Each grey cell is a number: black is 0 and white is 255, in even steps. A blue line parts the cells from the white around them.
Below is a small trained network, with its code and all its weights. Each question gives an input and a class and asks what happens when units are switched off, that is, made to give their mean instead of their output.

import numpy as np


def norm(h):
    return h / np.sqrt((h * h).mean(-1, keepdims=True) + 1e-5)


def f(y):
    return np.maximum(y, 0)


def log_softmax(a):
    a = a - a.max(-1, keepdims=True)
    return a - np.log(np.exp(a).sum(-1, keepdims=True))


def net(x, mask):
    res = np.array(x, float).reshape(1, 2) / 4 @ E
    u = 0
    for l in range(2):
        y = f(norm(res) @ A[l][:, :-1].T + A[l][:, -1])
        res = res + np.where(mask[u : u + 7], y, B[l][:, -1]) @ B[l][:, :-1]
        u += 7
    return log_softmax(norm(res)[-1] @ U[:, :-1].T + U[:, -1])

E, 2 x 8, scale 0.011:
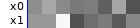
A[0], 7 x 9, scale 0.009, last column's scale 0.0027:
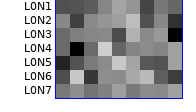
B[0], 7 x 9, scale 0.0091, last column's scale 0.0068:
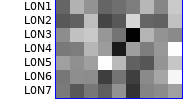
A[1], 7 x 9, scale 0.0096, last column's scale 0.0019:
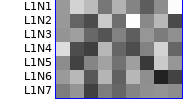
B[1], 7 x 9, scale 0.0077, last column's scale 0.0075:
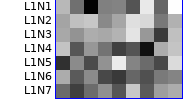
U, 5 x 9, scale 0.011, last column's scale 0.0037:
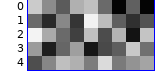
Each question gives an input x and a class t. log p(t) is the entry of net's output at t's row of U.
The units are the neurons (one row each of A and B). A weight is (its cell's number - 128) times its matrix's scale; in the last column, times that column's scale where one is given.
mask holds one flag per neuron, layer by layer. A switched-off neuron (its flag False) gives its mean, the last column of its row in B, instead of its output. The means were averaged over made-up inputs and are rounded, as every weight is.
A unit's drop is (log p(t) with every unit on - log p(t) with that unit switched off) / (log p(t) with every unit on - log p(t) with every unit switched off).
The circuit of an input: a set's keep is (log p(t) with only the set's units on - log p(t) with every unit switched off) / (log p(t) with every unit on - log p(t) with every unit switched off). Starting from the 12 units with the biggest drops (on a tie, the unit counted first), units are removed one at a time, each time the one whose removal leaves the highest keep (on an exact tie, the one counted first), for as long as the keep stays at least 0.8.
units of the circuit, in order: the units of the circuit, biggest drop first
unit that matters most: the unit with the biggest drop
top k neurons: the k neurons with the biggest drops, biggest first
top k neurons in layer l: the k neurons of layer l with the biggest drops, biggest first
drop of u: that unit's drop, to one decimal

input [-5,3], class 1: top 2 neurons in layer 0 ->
(L0N4, L0N2)
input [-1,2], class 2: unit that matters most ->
L0N4
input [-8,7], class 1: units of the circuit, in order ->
(L0N4, L1N5)
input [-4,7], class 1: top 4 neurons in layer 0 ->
(L0N1, L0N6, L0N5, L0N3)
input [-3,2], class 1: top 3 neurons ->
(L0N2, L0N4, L0N6)
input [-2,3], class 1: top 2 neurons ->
(L0N1, L0N6)
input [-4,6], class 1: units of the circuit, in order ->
(L0N1, L1N5, L0N4)
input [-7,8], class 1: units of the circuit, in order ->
(L0N4, L1N5, L1N1)
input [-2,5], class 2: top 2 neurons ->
(L1N1, L0N4)
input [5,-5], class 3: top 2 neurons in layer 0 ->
(L0N1, L0N2)
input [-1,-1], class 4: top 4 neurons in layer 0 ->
(L0N4, L0N2, L0N5, L0N3)
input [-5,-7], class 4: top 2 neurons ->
(L1N2, L0N4)
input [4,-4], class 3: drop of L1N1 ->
0.2
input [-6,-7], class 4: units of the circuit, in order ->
(L1N2)
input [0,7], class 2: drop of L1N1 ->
0.1
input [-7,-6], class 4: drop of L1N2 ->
0.2
